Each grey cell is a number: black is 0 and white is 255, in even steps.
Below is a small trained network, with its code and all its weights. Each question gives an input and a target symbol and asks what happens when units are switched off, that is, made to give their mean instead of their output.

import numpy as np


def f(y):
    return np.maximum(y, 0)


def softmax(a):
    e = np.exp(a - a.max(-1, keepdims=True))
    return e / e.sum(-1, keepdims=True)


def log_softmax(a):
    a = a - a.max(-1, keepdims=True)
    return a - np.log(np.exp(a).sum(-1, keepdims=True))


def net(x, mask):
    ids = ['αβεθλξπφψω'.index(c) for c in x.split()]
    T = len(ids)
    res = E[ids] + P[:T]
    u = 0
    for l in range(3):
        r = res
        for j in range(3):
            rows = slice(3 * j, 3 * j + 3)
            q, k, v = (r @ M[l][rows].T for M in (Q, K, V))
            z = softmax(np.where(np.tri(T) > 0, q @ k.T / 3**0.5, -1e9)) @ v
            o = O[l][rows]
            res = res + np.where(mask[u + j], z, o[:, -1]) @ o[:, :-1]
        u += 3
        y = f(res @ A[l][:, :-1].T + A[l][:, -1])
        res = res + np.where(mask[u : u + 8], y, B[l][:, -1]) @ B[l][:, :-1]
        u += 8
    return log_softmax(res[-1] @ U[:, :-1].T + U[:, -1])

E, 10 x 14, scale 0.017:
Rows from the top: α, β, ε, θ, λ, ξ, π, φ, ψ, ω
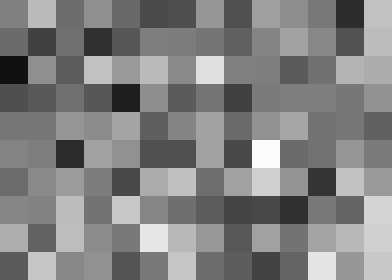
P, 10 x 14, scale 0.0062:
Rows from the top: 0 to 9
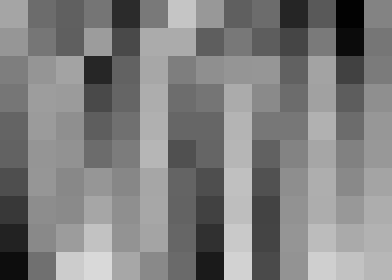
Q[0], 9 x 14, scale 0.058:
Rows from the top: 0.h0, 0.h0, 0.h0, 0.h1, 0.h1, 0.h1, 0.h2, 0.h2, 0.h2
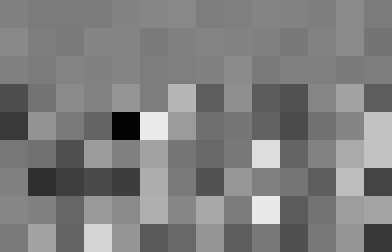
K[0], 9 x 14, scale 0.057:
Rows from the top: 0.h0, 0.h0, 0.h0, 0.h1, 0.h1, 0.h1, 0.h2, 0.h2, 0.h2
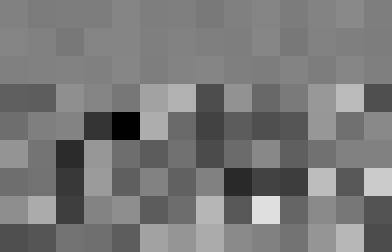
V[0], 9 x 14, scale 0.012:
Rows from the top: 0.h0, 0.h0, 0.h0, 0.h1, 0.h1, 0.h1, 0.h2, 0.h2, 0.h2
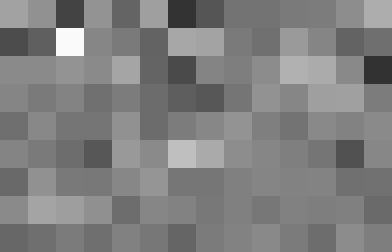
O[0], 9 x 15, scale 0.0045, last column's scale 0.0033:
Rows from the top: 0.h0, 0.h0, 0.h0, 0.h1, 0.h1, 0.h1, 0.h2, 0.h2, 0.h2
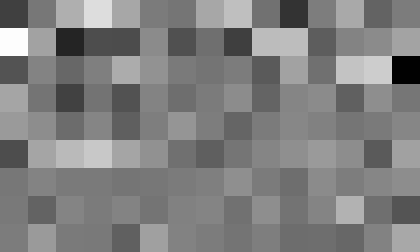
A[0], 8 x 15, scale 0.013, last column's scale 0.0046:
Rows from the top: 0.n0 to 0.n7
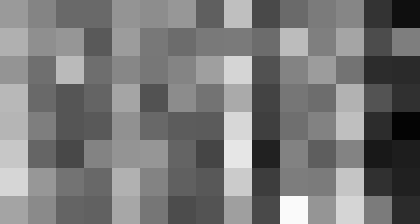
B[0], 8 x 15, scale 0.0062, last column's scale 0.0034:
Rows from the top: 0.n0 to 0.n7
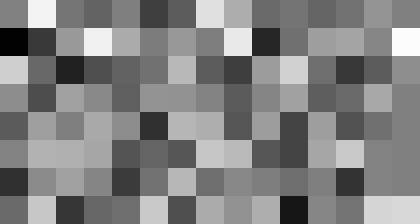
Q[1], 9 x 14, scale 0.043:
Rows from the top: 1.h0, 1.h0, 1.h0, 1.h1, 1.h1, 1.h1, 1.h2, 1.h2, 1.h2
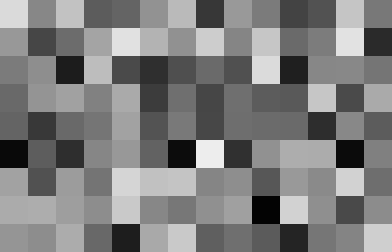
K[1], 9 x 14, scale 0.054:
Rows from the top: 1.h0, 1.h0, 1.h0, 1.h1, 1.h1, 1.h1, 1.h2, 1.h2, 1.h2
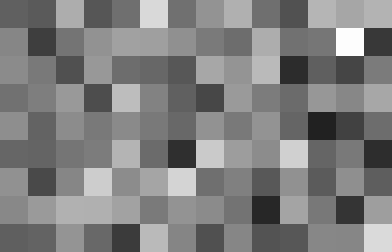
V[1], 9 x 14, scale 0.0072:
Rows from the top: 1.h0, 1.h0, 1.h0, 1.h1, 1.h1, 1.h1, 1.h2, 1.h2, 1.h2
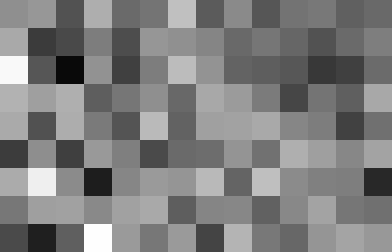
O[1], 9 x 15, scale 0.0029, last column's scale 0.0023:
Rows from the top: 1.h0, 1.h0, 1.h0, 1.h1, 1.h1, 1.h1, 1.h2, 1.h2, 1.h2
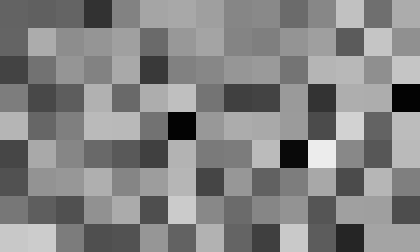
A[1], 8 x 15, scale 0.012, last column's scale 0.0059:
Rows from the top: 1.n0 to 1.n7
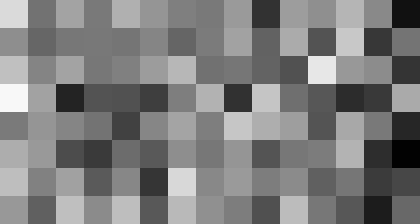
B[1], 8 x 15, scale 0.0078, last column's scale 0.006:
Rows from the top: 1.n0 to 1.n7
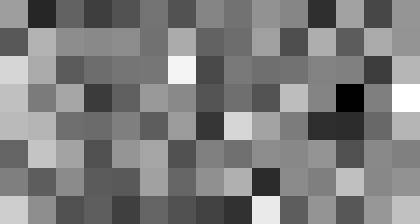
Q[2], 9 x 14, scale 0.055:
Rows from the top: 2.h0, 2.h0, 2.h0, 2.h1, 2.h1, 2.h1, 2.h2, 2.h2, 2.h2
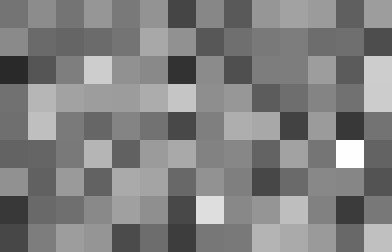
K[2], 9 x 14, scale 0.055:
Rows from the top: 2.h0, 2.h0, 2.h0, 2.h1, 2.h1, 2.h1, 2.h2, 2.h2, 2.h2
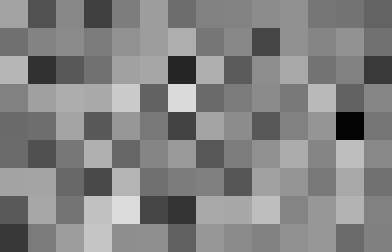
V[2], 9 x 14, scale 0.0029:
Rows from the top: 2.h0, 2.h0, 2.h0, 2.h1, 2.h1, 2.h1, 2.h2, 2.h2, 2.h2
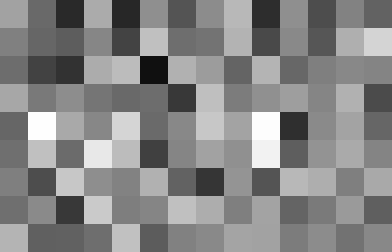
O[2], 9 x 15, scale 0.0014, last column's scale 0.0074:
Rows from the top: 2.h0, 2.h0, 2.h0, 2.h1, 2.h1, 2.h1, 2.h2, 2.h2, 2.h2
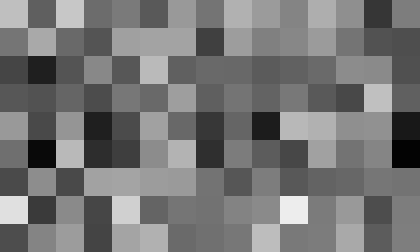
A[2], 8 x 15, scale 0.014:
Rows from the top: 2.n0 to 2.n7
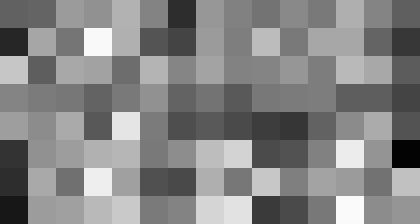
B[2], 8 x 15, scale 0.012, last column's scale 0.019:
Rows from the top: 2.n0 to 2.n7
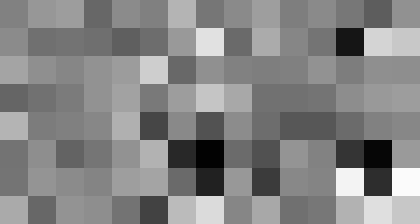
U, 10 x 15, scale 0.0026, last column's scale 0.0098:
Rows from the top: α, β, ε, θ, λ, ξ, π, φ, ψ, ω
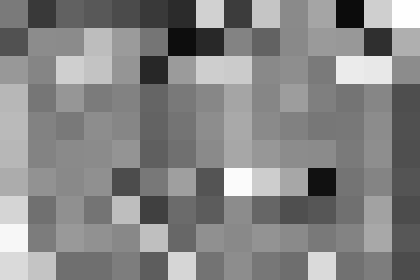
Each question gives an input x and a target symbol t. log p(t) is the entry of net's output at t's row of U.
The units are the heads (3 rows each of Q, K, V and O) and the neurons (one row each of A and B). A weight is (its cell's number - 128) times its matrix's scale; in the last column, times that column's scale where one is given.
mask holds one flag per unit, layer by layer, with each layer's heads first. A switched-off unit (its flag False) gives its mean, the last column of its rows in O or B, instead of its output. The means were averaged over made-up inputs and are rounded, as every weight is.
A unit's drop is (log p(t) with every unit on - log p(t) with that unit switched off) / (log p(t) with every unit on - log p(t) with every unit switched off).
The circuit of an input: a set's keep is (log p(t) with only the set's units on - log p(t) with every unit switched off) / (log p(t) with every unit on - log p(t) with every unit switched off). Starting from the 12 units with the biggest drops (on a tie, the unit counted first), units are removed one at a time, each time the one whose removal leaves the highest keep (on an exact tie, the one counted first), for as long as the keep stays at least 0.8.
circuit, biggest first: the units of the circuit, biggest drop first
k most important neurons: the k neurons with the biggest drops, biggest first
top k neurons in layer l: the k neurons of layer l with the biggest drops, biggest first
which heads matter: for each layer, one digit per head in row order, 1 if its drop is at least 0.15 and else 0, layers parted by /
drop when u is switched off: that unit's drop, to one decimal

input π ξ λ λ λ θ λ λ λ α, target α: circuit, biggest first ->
(2.n6; 1.n3; 0.h0; 0.n1)
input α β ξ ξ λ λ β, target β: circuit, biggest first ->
(2.n1)
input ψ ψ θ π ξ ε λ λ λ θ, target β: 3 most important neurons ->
(2.n6; 2.n7; 0.n1)
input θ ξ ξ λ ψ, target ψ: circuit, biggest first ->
(2.n2; 1.h1)
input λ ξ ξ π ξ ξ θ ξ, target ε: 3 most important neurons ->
(2.n7; 2.n6; 2.n1)
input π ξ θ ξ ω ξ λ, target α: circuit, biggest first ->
(0.n2; 2.n6)
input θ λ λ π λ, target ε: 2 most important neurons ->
(0.n7; 1.n3)
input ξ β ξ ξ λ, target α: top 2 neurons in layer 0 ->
(0.n2; 0.n7)
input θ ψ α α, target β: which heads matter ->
100 / 001 / 000
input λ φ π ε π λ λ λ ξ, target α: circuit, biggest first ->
(1.n3; 2.n6; 0.h1)
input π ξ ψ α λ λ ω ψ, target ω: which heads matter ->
000 / 010 / 000
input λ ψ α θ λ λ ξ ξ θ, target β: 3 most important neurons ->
(1.n3; 2.n7; 0.n1)
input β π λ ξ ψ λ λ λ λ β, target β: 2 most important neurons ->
(1.n3; 2.n7)
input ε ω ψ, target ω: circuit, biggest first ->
(1.n2)
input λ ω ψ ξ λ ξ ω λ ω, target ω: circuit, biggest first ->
(1.n2; 1.h1)
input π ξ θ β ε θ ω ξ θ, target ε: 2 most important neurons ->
(1.n3; 1.n7)
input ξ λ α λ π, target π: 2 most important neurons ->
(1.n4; 2.n6)
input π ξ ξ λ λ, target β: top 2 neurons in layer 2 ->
(2.n7; 2.n6)
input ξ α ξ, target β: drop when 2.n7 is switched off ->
0.4
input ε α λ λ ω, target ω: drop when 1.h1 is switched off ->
0.2
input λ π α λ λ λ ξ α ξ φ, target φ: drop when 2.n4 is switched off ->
1.0
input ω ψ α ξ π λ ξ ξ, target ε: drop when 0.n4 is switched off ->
0.0
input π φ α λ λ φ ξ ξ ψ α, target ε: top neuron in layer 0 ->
(0.n2)
